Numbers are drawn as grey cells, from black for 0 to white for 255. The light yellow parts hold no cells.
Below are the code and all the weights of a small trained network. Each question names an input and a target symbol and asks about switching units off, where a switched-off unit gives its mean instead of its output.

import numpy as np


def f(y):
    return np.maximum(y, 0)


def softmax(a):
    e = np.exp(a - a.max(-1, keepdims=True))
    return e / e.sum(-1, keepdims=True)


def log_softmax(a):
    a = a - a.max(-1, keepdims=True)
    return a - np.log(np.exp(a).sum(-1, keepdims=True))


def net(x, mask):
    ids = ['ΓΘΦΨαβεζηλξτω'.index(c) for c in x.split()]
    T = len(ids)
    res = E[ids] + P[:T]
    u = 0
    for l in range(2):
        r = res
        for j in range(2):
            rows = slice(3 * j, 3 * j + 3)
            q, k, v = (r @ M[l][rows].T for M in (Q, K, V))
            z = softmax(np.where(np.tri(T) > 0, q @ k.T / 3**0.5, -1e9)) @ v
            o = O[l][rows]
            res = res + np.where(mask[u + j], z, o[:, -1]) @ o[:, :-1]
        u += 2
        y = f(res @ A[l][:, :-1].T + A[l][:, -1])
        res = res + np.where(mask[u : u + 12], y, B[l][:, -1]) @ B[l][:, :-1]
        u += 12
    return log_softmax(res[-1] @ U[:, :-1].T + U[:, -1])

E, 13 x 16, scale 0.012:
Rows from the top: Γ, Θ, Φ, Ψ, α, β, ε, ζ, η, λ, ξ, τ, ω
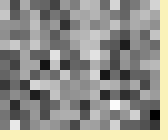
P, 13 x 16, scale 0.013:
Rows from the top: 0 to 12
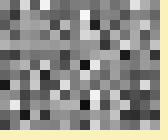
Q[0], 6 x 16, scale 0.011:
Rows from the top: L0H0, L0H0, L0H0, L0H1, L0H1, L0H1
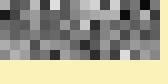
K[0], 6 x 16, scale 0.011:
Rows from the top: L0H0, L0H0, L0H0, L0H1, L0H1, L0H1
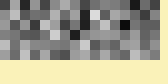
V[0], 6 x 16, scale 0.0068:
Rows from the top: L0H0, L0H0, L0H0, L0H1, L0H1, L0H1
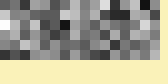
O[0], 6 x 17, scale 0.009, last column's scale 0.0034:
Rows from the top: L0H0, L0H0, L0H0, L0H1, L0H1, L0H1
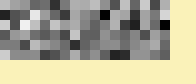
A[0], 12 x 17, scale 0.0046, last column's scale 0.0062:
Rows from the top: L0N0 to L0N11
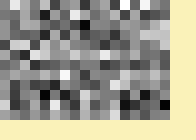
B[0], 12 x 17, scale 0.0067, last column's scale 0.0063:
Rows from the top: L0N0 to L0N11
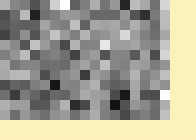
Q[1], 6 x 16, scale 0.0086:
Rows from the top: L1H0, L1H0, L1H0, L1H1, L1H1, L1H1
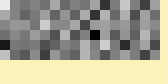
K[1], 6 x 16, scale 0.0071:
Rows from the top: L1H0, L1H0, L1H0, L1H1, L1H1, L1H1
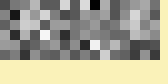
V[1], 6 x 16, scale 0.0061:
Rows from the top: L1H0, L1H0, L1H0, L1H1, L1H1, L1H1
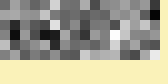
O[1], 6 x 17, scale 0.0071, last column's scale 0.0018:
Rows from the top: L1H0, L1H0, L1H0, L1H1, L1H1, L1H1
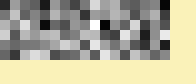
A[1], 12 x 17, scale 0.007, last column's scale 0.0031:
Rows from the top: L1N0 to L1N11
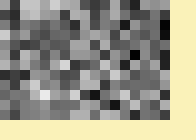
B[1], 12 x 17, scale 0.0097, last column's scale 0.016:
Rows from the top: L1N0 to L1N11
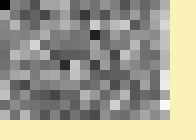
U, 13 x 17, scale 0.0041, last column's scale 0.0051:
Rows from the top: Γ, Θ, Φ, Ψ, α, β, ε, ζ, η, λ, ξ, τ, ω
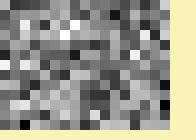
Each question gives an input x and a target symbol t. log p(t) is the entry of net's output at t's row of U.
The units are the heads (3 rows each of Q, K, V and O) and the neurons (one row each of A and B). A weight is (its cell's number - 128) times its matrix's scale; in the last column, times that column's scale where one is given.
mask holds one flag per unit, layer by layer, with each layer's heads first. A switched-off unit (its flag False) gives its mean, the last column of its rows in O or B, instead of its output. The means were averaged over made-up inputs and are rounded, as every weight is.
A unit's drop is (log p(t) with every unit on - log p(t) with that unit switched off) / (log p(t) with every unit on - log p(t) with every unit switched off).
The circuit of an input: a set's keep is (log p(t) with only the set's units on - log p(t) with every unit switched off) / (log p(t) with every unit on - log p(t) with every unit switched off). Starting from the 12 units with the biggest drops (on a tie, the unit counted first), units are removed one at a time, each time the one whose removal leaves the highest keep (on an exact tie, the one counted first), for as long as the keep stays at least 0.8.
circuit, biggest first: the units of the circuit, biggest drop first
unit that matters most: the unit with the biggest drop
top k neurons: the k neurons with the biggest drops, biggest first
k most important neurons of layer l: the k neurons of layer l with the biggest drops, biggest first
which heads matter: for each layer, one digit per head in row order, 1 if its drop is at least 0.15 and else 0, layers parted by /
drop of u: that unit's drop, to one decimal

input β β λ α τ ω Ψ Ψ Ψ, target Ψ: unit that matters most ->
L0H0
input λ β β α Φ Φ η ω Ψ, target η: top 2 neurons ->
[L0N0 L1N6]
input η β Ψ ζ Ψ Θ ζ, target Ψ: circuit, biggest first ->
[L0H0 L0N0 L1N1]
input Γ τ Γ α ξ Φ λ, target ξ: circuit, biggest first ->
[L1H1 L0H0 L1N3 L1N8]
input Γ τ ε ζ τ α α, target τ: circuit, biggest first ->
[L1H1 L1H0 L0N9]
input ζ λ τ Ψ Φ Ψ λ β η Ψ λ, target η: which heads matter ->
10 / 00
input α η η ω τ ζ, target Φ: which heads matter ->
01 / 10
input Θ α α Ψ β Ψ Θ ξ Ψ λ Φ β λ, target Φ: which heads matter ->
10 / 00
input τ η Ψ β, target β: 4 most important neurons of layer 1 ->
[L1N4 L1N8 L1N7 L1N10]
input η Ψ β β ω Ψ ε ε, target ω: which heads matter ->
11 / 00
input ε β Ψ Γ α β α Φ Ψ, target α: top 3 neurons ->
[L1N0 L1N9 L1N1]
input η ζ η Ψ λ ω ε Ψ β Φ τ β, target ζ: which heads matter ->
10 / 01
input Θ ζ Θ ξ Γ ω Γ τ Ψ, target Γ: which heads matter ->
10 / 11
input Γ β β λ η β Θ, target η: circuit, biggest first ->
[L0H0]
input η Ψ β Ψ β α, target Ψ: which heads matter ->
01 / 00
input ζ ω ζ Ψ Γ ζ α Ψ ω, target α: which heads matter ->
10 / 10
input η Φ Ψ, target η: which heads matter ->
10 / 00
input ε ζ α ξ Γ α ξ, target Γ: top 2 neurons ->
[L1N9 L1N1]
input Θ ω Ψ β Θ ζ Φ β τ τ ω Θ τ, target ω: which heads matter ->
10 / 10
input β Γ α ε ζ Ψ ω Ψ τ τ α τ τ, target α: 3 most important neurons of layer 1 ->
[L1N0 L1N9 L1N1]
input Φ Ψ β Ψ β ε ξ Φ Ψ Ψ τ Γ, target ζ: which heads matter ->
10 / 01
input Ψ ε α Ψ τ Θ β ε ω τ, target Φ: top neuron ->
[L1N7]
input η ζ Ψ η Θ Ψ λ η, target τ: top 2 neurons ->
[L1N2 L0N9]
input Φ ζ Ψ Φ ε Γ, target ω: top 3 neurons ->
[L1N6 L1N2 L0N10]
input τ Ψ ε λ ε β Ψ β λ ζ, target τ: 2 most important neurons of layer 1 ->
[L1N2 L1N1]
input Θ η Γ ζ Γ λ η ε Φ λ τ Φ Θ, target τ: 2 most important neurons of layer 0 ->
[L0N0 L0N9]
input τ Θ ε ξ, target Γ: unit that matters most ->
L1H1
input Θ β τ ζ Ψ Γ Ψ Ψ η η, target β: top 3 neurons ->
[L1N4 L1N8 L1N7]
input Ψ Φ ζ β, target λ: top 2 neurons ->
[L1N7 L1N1]
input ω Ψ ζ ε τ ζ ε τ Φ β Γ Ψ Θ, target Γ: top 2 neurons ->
[L1N9 L1N1]
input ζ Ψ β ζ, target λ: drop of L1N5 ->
0.0
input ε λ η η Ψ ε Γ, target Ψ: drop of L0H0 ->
0.4
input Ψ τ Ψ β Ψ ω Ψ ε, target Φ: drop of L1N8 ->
0.1
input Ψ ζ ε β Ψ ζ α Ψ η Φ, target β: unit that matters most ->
L0H0
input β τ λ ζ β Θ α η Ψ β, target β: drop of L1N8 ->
0.1
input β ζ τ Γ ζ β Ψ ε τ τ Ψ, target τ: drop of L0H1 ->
0.0
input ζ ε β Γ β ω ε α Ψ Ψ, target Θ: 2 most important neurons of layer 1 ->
[L1N5 L1N0]
